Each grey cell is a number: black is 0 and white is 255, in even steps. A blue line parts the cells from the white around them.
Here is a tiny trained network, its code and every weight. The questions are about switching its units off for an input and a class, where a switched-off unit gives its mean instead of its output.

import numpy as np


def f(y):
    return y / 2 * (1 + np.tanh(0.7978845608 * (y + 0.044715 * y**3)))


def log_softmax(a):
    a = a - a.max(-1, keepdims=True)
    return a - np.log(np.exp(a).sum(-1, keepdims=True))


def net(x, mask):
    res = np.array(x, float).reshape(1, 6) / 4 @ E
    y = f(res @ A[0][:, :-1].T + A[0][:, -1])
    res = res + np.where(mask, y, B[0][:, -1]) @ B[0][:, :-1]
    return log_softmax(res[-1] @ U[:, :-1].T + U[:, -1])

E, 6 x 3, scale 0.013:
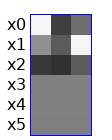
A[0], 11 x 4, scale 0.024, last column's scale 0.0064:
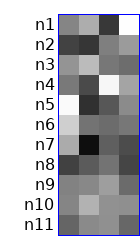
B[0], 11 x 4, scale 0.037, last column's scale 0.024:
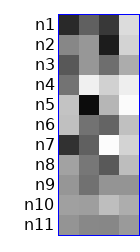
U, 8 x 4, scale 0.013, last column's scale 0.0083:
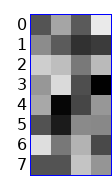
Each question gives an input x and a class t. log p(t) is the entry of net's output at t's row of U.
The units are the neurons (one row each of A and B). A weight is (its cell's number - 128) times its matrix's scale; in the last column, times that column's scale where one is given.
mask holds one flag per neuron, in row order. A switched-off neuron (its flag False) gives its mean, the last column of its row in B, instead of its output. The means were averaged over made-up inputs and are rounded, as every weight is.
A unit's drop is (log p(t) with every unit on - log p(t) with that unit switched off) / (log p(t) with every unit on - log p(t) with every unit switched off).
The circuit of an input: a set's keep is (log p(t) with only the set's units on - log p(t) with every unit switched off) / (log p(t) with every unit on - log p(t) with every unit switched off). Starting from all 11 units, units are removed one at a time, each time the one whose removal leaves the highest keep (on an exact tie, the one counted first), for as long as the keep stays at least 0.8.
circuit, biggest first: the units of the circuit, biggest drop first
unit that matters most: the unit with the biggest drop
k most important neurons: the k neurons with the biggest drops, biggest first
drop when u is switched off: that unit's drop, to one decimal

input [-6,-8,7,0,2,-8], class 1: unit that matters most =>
n5
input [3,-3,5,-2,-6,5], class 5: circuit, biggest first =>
n7, n4
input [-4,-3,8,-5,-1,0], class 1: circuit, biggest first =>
n5, n4
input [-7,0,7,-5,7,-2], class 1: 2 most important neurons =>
n4, n5
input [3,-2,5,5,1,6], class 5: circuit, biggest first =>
n7, n4
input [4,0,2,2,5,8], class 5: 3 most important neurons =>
n7, n4, n5
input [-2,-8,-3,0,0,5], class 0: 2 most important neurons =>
n5, n7
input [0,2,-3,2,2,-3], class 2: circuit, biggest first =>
n5, n1
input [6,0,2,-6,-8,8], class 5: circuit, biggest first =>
n7, n4, n5
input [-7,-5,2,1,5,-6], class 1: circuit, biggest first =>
n4, n5, n7
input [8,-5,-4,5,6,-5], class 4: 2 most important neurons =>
n6, n5
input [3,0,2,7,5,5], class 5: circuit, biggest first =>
n4, n7
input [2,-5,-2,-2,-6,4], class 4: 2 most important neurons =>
n7, n4
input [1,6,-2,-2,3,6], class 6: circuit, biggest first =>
n1
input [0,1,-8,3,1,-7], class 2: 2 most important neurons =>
n5, n7
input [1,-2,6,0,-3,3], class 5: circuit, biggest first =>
n7, n4
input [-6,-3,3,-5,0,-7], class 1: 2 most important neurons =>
n5, n4
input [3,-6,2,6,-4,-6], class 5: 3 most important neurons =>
n7, n2, n8
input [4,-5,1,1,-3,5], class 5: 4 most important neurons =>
n7, n2, n8, n1
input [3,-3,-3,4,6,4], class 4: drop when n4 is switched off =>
0.0
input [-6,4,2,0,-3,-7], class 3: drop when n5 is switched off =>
0.4
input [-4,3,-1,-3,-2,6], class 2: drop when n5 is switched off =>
0.7
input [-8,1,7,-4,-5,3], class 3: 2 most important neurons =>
n5, n1
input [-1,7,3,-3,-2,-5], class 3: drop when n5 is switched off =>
0.3
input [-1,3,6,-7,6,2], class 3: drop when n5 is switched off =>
0.2
